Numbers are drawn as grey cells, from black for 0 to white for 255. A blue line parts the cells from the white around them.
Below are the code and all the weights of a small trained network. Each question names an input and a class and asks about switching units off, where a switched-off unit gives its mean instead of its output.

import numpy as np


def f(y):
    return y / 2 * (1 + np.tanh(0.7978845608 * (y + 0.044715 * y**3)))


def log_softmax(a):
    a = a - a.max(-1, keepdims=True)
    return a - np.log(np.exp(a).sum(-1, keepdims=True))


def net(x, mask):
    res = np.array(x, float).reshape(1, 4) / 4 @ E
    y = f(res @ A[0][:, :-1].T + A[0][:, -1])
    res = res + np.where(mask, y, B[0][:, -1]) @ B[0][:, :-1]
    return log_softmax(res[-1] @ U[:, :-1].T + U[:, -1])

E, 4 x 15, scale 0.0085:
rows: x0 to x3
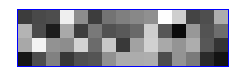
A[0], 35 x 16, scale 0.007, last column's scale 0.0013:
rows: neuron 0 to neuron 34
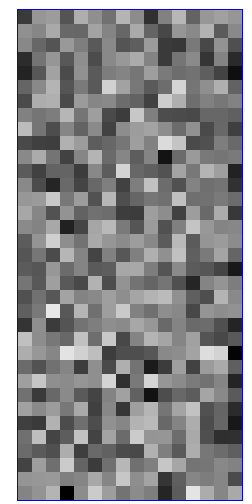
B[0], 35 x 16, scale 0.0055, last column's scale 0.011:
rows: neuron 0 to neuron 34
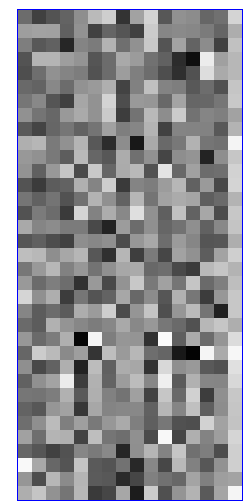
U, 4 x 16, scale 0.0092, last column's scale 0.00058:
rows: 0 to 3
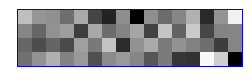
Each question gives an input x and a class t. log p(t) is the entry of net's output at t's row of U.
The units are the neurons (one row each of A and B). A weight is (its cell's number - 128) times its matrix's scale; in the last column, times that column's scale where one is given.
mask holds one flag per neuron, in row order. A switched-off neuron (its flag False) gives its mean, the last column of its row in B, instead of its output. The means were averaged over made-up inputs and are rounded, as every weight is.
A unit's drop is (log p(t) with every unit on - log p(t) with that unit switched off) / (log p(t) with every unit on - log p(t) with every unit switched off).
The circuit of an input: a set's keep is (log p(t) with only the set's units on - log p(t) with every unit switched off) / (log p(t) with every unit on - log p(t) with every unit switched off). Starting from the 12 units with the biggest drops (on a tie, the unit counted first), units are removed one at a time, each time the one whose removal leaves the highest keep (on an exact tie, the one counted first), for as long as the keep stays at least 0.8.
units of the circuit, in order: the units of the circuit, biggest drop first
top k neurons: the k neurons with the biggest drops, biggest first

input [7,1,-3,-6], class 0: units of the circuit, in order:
(neuron 9)
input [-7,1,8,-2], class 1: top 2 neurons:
(neuron 23; neuron 26)
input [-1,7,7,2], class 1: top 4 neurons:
(neuron 23; neuron 30; neuron 26; neuron 28)
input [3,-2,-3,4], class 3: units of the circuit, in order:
(neuron 3; neuron 18)
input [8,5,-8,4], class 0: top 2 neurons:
(neuron 9; neuron 32)
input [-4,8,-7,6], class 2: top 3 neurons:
(neuron 12; neuron 2; neuron 31)
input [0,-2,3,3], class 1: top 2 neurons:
(neuron 24; neuron 30)
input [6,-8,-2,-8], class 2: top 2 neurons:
(neuron 0; neuron 21)
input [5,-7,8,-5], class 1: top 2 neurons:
(neuron 26; neuron 23)
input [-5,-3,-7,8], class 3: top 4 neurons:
(neuron 3; neuron 18; neuron 4; neuron 29)
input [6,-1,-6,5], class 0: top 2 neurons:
(neuron 9; neuron 32)
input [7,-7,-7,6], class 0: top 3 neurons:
(neuron 9; neuron 32; neuron 17)
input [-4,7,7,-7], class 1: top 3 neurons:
(neuron 23; neuron 26; neuron 28)
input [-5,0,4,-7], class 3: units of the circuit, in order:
(neuron 24)
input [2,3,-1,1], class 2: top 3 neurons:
(neuron 34; neuron 15; neuron 10)
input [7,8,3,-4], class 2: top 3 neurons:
(neuron 14; neuron 12; neuron 31)
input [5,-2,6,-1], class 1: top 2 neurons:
(neuron 23; neuron 34)
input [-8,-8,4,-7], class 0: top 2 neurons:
(neuron 34; neuron 15)
